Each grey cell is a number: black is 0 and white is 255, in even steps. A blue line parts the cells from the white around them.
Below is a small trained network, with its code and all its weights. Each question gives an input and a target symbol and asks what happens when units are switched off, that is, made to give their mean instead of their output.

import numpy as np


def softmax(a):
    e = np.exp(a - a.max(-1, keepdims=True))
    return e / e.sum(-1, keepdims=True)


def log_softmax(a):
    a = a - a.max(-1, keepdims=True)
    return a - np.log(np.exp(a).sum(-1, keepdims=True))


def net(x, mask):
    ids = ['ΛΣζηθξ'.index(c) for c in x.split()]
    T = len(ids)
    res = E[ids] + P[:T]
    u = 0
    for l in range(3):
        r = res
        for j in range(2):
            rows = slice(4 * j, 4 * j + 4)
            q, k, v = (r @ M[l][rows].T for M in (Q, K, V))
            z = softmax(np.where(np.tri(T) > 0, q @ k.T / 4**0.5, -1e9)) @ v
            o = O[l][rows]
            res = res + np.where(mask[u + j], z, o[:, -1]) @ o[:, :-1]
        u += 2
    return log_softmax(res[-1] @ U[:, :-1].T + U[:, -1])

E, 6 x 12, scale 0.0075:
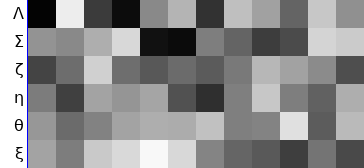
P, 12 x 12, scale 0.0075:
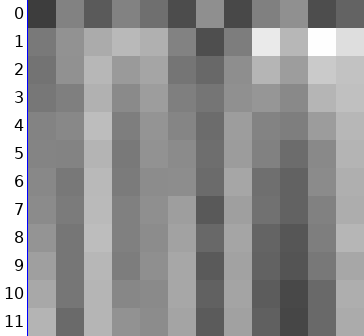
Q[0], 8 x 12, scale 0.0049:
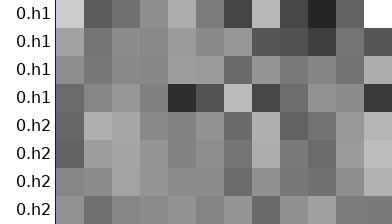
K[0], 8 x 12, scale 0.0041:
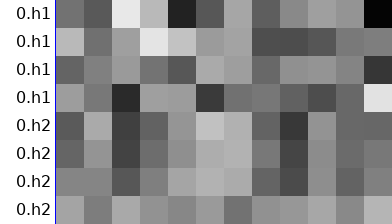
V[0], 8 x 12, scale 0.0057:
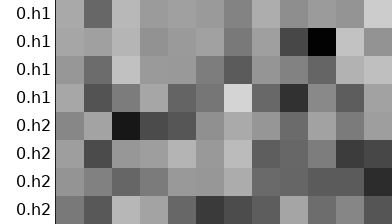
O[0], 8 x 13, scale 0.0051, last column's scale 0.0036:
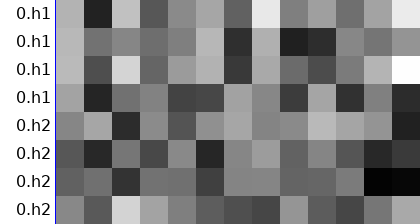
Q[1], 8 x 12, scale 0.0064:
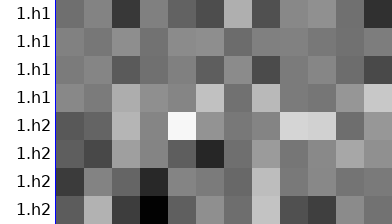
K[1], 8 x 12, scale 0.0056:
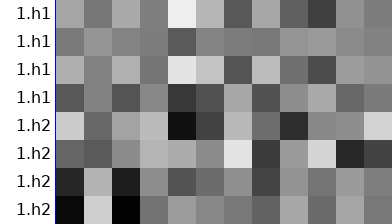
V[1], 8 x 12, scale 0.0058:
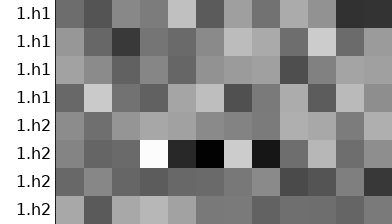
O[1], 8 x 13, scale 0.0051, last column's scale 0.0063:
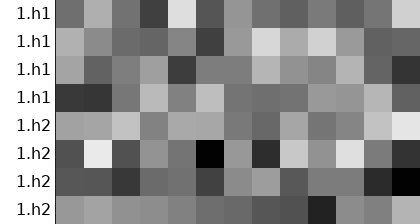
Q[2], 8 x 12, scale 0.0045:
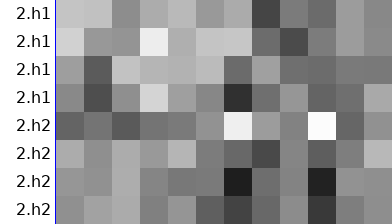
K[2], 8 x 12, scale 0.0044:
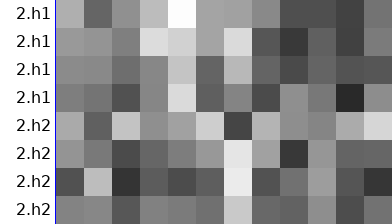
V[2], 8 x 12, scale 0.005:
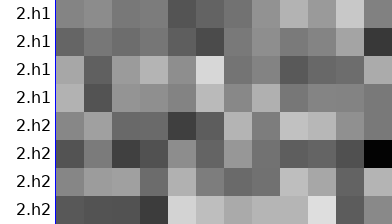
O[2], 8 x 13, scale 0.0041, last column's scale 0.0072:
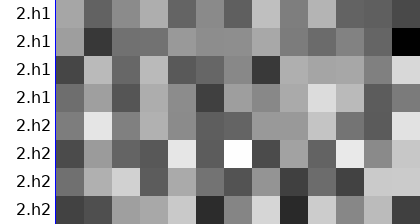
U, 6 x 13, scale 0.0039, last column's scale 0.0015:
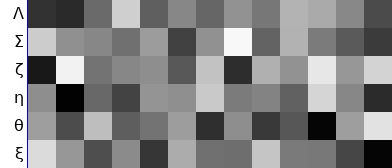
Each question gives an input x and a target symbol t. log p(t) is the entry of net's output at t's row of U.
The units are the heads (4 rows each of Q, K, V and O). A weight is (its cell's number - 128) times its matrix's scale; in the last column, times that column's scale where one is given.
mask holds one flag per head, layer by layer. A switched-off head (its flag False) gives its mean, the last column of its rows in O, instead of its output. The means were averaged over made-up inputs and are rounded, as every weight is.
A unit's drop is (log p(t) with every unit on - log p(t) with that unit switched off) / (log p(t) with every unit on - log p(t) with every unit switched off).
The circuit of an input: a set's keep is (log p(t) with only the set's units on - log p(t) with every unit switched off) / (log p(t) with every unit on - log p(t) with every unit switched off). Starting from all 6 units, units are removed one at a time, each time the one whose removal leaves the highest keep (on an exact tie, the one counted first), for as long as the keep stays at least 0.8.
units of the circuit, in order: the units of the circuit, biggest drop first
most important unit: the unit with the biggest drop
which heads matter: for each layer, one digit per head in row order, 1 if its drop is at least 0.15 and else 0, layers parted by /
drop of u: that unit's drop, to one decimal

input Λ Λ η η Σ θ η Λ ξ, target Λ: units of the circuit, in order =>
(1.h1; 2.h1; 2.h2; 0.h2)
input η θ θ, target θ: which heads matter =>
00 / 00 / 01
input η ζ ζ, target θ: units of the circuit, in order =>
(2.h2)
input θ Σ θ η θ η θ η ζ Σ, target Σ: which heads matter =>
11 / 10 / 01
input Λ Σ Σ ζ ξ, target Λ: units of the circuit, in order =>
(1.h1; 2.h2; 2.h1; 0.h2)
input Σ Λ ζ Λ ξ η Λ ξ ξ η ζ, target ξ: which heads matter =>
10 / 11 / 11
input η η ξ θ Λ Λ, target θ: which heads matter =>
00 / 01 / 01
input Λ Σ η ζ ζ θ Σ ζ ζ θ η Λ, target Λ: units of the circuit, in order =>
(1.h1; 0.h1; 0.h2; 1.h2)
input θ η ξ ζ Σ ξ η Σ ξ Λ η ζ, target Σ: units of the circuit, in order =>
(0.h1; 1.h1; 0.h2; 2.h2)
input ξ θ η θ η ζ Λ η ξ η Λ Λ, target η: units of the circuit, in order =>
(2.h2; 0.h2; 1.h2; 0.h1)
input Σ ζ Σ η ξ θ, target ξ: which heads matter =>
10 / 11 / 01
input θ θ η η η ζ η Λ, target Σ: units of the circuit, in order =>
(1.h1; 0.h1; 2.h2; 0.h2)
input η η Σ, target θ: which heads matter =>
00 / 00 / 11
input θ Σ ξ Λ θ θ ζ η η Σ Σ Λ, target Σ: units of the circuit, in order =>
(0.h1; 1.h1; 0.h2; 2.h2)
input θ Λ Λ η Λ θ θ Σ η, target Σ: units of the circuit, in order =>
(1.h1; 0.h1; 0.h2; 2.h2)
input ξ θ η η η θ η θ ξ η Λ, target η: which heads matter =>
01 / 01 / 01
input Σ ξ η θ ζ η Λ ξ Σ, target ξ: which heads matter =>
10 / 11 / 11
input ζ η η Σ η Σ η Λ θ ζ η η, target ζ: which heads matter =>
11 / 11 / 11
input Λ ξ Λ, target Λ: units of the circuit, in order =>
(1.h1; 2.h2; 0.h2; 2.h1)
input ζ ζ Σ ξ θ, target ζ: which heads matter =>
11 / 11 / 10
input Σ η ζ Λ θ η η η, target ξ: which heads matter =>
10 / 11 / 01
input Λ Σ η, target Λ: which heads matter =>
01 / 10 / 01
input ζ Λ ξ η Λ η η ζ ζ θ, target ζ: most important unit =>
2.h1
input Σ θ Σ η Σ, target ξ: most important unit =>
2.h2
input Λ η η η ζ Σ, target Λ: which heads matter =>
01 / 10 / 11
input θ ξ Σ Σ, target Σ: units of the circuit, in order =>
(1.h1; 0.h1; 0.h2; 2.h2)
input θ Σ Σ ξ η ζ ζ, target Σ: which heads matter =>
11 / 10 / 11
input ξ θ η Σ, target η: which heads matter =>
01 / 01 / 11
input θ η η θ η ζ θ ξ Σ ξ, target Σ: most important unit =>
1.h1
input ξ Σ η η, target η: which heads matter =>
01 / 01 / 11
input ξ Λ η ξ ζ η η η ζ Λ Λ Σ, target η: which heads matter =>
01 / 01 / 01
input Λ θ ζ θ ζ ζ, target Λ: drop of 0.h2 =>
0.3
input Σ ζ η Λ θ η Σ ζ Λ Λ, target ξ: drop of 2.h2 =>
1.0
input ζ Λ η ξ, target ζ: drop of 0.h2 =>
0.2
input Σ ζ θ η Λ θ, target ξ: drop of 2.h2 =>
0.7
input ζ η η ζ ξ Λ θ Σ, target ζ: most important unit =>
2.h1
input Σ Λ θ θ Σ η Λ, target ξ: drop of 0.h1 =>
0.4
